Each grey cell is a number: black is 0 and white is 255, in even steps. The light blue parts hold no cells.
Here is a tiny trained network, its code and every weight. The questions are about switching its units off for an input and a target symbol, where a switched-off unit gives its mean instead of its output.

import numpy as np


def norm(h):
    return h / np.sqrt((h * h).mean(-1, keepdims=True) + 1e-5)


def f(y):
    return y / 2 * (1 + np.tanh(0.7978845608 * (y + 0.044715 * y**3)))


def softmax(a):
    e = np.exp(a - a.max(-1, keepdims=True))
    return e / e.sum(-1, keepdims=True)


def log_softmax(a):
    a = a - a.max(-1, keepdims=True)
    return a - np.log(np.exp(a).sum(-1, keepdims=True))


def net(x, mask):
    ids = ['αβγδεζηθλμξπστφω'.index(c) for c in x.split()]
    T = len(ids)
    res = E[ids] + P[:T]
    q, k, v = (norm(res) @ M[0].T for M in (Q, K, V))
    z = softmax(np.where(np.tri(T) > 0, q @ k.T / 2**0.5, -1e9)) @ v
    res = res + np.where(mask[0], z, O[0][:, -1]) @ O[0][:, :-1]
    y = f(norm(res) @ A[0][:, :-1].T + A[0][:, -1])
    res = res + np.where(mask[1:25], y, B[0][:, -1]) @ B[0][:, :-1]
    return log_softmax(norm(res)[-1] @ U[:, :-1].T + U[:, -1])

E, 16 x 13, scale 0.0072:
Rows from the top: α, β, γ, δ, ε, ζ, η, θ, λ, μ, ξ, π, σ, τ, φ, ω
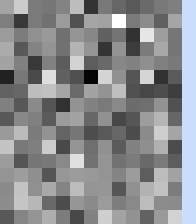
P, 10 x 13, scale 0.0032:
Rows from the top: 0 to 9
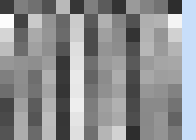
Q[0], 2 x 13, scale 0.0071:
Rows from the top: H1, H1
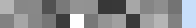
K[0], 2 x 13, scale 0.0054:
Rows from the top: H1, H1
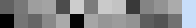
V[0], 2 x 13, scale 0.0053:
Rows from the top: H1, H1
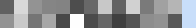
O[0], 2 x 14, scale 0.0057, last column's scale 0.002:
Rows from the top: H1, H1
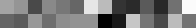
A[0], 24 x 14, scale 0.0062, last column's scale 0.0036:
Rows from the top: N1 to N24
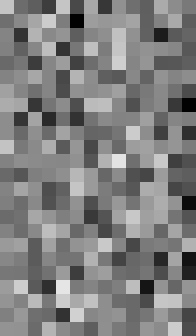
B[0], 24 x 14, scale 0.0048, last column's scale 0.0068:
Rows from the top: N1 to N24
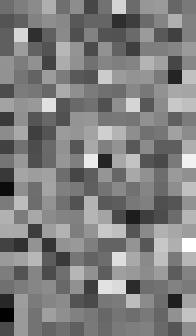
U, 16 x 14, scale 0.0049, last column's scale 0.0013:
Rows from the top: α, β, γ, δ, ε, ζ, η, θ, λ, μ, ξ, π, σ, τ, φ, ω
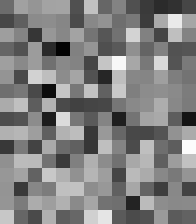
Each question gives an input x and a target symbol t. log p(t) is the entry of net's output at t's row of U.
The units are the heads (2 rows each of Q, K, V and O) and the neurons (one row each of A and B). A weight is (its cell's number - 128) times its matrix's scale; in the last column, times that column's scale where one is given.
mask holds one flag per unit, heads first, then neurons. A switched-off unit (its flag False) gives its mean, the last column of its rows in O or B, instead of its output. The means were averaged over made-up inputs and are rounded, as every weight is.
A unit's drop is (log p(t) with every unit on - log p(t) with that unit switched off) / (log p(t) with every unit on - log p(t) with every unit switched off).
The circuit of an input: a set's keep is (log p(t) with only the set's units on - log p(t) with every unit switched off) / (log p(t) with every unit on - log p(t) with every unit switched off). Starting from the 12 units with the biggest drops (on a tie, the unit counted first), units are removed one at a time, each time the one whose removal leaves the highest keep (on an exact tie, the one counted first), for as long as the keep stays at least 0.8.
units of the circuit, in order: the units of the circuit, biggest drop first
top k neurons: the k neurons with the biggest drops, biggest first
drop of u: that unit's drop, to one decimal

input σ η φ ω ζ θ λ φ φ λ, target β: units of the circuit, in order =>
[H1 N8 N18]
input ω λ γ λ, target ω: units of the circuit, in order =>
[H1]
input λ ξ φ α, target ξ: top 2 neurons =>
[N12 N6]
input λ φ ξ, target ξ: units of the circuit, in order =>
[N11 N12]
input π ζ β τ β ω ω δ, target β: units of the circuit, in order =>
[H1 N18 N8 N13]
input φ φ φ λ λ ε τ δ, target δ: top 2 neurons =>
[N19 N8]
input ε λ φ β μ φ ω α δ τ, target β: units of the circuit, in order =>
[H1 N18 N8]
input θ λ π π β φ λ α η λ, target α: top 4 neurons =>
[N16 N18 N12 N15]
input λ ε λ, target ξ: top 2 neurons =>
[N18 N12]
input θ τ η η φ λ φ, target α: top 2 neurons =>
[N16 N18]
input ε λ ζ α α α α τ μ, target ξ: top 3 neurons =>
[N12 N6 N8]
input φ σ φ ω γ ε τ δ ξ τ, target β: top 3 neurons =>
[N18 N8 N12]
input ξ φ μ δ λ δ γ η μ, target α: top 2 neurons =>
[N16 N18]
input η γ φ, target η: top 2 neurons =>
[N12 N8]
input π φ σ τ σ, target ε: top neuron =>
[N12]
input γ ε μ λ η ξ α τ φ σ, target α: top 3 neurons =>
[N16 N18 N15]
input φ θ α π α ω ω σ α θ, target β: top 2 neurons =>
[N8 N18]
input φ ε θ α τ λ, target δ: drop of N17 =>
0.1
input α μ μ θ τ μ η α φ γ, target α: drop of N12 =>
0.3
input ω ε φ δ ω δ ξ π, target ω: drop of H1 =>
1.7
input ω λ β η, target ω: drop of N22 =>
0.0
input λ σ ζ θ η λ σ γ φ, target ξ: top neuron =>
[N6]
